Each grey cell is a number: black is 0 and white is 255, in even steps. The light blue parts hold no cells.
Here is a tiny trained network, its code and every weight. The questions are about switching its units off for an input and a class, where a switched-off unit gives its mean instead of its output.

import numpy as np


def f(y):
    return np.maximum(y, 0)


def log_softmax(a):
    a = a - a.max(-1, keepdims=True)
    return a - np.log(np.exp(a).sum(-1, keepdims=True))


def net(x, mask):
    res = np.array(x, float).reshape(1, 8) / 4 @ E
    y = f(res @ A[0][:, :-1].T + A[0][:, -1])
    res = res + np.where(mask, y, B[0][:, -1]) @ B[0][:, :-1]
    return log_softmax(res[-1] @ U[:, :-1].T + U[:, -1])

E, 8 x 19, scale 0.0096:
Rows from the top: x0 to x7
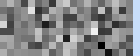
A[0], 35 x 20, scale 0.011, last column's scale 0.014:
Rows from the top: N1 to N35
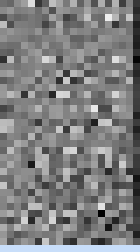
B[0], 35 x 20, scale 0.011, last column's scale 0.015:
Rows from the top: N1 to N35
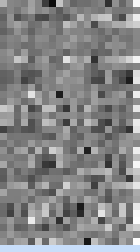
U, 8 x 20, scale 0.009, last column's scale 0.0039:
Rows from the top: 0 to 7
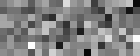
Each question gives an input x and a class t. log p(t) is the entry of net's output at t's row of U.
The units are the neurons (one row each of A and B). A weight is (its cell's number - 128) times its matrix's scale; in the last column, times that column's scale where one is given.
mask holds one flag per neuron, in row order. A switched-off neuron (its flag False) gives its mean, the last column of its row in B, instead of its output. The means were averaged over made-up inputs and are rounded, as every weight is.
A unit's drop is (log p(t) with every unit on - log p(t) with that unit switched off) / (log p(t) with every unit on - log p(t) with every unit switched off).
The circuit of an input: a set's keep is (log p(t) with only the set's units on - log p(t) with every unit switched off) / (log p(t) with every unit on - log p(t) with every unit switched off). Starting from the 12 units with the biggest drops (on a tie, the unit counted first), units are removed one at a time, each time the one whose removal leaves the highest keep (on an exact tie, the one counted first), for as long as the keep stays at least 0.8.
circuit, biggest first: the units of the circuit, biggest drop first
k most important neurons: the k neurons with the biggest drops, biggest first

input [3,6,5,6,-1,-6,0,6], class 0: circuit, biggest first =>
N27
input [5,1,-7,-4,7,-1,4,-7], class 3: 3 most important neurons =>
N16, N35, N33
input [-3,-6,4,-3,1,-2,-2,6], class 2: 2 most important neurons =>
N24, N3
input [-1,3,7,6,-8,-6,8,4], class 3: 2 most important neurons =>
N18, N30
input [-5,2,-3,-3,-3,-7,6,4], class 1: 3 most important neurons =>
N12, N26, N30
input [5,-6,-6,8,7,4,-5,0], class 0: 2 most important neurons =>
N27, N4
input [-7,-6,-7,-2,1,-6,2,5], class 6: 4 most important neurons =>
N32, N35, N1, N19
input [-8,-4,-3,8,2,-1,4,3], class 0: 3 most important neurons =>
N27, N4, N14
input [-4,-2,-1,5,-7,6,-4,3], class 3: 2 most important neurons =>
N18, N12
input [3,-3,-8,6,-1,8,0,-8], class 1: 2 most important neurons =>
N19, N11
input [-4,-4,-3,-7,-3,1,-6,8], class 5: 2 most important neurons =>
N33, N25
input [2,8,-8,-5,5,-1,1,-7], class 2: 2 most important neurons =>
N1, N35
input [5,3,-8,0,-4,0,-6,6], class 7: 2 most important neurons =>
N22, N31
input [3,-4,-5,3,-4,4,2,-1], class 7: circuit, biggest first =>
N22
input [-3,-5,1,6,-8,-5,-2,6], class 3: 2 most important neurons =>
N18, N9
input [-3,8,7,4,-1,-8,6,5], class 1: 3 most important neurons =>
N12, N26, N24
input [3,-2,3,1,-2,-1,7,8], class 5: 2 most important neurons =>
N25, N33
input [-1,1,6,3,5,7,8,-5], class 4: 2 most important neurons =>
N31, N12
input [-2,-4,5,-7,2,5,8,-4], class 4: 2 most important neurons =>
N31, N27
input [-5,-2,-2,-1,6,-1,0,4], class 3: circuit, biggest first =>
N16
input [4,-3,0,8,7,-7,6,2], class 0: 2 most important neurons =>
N27, N4
